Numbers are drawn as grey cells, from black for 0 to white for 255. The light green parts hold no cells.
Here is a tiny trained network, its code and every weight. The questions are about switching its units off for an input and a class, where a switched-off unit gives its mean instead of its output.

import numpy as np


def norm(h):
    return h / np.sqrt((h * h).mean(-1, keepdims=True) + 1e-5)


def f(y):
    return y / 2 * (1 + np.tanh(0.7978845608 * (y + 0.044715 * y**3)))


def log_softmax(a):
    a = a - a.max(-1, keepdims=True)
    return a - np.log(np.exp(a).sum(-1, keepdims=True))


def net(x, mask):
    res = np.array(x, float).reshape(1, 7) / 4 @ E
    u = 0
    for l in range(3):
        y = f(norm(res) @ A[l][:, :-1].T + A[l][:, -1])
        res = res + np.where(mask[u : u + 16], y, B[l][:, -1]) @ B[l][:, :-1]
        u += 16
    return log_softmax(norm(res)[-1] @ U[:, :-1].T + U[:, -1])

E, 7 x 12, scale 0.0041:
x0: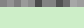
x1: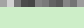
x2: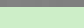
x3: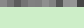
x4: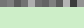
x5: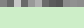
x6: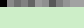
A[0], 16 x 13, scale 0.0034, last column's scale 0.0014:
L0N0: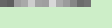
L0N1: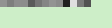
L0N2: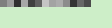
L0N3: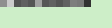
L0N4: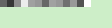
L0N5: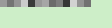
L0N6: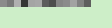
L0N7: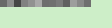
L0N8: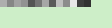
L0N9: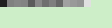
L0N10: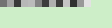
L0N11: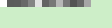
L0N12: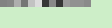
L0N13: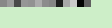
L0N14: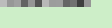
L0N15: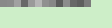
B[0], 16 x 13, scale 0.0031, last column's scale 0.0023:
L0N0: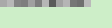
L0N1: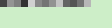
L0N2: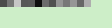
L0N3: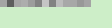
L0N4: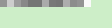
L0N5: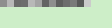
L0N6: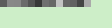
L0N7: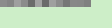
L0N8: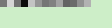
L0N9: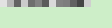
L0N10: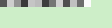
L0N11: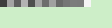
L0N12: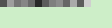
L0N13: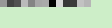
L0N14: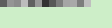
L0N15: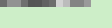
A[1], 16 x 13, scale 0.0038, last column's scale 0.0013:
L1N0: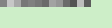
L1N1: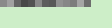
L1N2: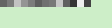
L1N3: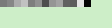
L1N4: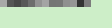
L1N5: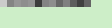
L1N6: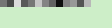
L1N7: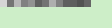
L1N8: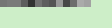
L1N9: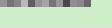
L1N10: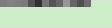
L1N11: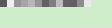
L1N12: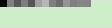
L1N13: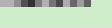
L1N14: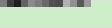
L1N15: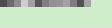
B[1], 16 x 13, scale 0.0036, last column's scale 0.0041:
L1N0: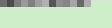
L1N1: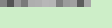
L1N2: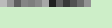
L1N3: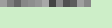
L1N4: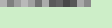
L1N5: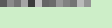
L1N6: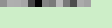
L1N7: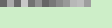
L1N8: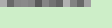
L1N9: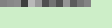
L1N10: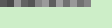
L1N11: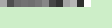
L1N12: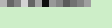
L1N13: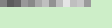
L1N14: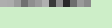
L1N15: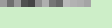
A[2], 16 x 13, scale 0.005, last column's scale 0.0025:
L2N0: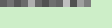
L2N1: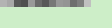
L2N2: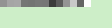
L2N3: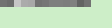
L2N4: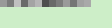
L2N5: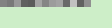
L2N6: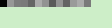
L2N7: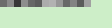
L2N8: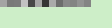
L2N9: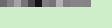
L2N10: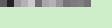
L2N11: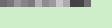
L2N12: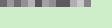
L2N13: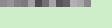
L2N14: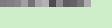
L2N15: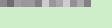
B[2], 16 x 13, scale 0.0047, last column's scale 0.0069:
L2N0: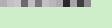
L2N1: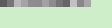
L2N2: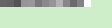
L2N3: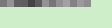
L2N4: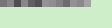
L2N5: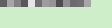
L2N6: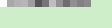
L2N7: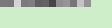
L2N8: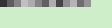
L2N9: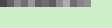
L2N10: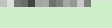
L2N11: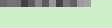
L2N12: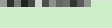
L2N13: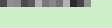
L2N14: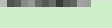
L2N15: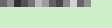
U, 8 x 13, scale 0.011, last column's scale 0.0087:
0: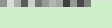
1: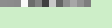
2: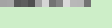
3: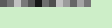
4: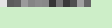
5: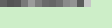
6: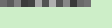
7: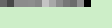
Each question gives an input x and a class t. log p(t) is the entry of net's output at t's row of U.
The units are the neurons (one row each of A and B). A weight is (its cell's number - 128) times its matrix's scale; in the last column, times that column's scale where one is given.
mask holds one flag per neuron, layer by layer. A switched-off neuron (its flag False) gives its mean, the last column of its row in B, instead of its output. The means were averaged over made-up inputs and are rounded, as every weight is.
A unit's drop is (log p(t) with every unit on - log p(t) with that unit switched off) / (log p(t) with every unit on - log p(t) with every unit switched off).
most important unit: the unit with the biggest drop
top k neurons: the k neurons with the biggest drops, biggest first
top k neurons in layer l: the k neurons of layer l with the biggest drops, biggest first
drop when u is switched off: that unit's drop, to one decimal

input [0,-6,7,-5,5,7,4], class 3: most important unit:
L1N13
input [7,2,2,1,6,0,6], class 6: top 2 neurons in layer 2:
L2N12, L2N13
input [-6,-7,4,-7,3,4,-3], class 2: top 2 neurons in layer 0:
L0N13, L0N0
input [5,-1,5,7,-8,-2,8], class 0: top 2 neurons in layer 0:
L0N8, L0N1
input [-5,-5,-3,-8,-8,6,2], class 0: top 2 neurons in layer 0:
L0N13, L0N5
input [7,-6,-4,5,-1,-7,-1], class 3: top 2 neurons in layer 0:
L0N2, L0N3
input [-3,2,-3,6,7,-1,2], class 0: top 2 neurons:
L0N10, L2N0
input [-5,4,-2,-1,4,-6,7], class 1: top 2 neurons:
L1N12, L2N6
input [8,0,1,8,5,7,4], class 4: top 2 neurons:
L0N13, L1N14
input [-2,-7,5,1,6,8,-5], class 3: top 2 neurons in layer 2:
L2N3, L2N5
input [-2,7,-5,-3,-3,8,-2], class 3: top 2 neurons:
L1N6, L0N6
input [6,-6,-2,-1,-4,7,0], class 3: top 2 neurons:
L1N6, L1N13
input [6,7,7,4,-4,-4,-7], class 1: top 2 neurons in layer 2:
L2N8, L2N3
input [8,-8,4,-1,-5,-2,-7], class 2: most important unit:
L2N10
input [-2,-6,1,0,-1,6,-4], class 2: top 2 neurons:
L2N15, L0N0
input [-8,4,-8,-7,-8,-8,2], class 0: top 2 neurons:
L2N5, L1N6
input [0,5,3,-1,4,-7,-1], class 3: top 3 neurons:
L0N2, L2N7, L0N4
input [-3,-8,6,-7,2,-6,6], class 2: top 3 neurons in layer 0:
L0N13, L0N11, L0N0
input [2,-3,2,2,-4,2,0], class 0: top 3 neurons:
L0N8, L0N1, L0N5
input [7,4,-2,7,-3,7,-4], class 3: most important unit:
L1N6
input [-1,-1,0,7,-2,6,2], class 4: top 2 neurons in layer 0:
L0N13, L0N2
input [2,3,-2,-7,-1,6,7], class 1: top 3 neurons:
L0N13, L1N12, L2N6
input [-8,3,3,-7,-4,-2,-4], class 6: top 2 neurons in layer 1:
L1N14, L1N4
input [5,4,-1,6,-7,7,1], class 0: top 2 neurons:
L0N8, L0N5
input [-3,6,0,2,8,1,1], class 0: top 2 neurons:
L2N0, L0N10
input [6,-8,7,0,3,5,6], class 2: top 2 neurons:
L2N10, L0N11
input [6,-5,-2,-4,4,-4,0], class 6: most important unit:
L2N12
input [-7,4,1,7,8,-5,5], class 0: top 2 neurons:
L0N10, L2N0
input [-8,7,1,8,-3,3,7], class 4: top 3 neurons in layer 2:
L2N14, L2N6, L2N13
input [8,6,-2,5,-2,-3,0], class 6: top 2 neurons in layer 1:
L1N11, L1N15
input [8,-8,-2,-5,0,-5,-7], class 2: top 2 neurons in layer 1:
L1N12, L1N15
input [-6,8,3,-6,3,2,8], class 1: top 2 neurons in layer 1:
L1N12, L1N15
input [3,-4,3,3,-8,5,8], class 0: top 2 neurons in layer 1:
L1N7, L1N5
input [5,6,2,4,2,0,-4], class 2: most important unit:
L1N13
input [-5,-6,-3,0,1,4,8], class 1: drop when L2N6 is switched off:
0.1
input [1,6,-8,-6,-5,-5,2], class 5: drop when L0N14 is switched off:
-0.1
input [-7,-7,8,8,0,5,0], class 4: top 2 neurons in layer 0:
L0N13, L0N3
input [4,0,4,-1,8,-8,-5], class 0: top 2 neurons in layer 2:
L2N0, L2N1
